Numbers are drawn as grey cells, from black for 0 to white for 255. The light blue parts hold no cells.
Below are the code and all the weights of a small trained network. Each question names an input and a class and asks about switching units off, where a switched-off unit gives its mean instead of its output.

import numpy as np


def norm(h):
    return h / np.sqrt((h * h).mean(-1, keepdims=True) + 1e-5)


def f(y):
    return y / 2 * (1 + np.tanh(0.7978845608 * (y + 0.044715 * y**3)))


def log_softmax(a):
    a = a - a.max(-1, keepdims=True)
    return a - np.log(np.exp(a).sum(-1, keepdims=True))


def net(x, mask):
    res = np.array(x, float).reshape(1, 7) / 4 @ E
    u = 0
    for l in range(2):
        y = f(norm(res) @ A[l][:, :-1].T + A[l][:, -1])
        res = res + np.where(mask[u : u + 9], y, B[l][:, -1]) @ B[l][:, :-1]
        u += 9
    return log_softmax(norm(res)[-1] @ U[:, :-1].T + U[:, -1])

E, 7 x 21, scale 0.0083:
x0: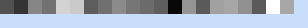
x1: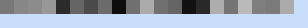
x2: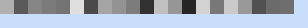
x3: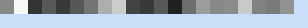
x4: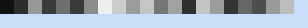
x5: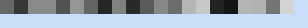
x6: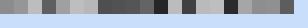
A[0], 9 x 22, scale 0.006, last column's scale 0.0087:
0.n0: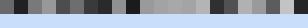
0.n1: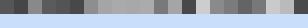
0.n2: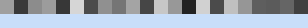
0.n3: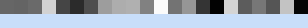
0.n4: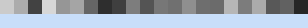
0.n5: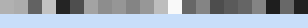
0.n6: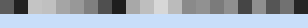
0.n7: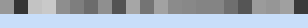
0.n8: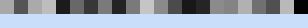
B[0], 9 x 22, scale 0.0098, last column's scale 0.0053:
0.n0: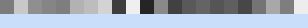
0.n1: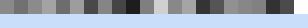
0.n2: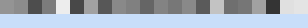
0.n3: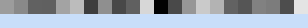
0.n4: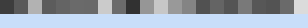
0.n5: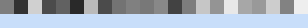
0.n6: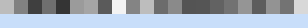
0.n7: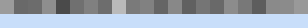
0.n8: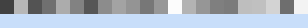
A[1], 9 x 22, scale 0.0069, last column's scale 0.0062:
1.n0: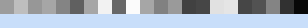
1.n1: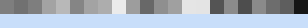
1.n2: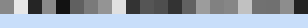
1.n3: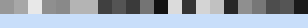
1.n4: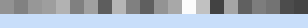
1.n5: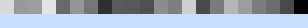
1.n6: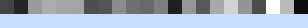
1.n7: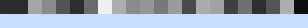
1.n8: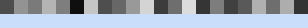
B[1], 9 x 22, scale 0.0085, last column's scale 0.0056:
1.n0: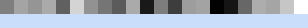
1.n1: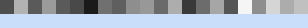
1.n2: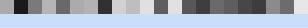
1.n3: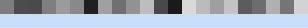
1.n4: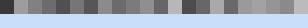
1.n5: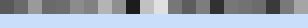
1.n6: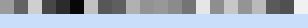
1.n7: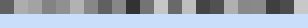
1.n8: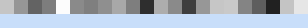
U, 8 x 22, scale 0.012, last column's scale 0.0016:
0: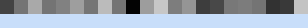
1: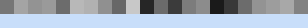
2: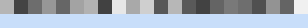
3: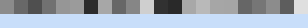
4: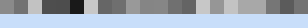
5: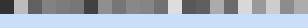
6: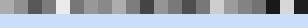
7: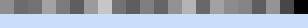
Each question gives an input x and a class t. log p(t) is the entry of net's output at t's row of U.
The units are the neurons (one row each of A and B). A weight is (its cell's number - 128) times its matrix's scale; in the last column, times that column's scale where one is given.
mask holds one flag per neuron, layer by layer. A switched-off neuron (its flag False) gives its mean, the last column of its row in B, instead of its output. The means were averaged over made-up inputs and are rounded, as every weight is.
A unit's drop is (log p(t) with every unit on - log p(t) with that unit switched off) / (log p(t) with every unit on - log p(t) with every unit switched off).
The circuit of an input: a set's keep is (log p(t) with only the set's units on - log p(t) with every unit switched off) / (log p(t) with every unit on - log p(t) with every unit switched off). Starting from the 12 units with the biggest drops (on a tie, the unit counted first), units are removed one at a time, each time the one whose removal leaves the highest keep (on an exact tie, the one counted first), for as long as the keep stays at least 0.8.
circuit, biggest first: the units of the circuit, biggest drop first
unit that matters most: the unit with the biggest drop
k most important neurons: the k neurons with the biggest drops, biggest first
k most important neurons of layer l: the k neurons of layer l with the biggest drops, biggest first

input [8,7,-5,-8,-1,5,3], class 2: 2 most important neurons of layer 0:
0.n6, 0.n5
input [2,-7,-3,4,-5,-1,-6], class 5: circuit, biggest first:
1.n1
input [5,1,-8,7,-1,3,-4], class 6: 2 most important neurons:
1.n8, 0.n6
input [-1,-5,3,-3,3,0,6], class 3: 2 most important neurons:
1.n3, 0.n8
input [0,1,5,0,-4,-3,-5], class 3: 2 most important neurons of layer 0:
0.n3, 0.n1
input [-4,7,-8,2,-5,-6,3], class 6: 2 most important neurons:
1.n8, 0.n0
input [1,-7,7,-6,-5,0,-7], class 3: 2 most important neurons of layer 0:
0.n3, 0.n8
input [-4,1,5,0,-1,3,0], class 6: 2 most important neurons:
0.n2, 1.n6
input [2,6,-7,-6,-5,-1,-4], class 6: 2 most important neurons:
1.n8, 0.n1
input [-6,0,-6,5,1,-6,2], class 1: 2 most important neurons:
1.n0, 0.n2
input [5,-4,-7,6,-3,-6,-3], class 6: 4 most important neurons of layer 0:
0.n0, 0.n6, 0.n5, 0.n7
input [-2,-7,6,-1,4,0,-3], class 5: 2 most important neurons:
1.n1, 1.n4
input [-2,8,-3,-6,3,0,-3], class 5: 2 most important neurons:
0.n8, 1.n2
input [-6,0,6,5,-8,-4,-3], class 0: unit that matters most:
0.n4
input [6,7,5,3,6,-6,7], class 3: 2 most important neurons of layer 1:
1.n3, 1.n1
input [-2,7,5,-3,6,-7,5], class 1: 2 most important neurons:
1.n0, 0.n4
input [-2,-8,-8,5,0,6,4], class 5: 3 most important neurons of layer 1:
1.n1, 1.n4, 1.n0
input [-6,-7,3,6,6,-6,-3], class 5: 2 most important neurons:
1.n1, 0.n0
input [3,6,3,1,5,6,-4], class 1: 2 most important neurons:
0.n0, 1.n1
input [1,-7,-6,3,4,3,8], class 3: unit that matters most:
1.n3
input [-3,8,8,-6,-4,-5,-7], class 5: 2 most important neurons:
0.n8, 1.n8
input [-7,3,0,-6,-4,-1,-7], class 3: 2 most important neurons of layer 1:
1.n6, 1.n2
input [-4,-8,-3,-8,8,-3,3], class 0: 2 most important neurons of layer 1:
1.n7, 1.n2
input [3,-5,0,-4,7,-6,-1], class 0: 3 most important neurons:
0.n1, 0.n0, 1.n7
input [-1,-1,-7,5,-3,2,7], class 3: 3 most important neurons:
1.n3, 0.n2, 0.n6
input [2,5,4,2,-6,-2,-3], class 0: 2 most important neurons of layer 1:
1.n1, 1.n4
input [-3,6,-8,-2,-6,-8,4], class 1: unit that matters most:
1.n0
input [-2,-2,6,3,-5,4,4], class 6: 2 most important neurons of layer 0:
0.n2, 0.n1
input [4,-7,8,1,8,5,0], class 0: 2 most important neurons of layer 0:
0.n1, 0.n8
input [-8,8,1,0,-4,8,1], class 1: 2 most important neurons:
0.n0, 1.n6
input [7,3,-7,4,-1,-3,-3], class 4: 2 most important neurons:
1.n6, 0.n2
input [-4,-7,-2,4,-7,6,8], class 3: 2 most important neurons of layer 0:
0.n1, 0.n8
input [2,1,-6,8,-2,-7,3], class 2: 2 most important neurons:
1.n2, 0.n0
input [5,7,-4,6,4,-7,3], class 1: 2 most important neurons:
1.n0, 0.n6
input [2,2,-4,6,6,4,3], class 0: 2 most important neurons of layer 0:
0.n1, 0.n6
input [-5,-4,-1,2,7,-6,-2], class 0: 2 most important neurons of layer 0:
0.n1, 0.n0
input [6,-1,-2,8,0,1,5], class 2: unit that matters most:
1.n2
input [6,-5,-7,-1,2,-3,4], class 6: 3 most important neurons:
1.n8, 0.n5, 0.n8
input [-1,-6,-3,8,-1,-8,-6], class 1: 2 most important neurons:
1.n0, 0.n6
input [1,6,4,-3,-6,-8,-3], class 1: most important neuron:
1.n0
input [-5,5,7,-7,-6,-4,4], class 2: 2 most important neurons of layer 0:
0.n6, 0.n1
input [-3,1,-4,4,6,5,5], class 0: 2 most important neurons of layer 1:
1.n7, 1.n0
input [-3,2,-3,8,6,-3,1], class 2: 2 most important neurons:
1.n2, 0.n4
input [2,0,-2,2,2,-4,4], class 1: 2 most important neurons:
1.n0, 0.n3
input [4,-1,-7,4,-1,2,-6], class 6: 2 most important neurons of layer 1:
1.n8, 1.n3
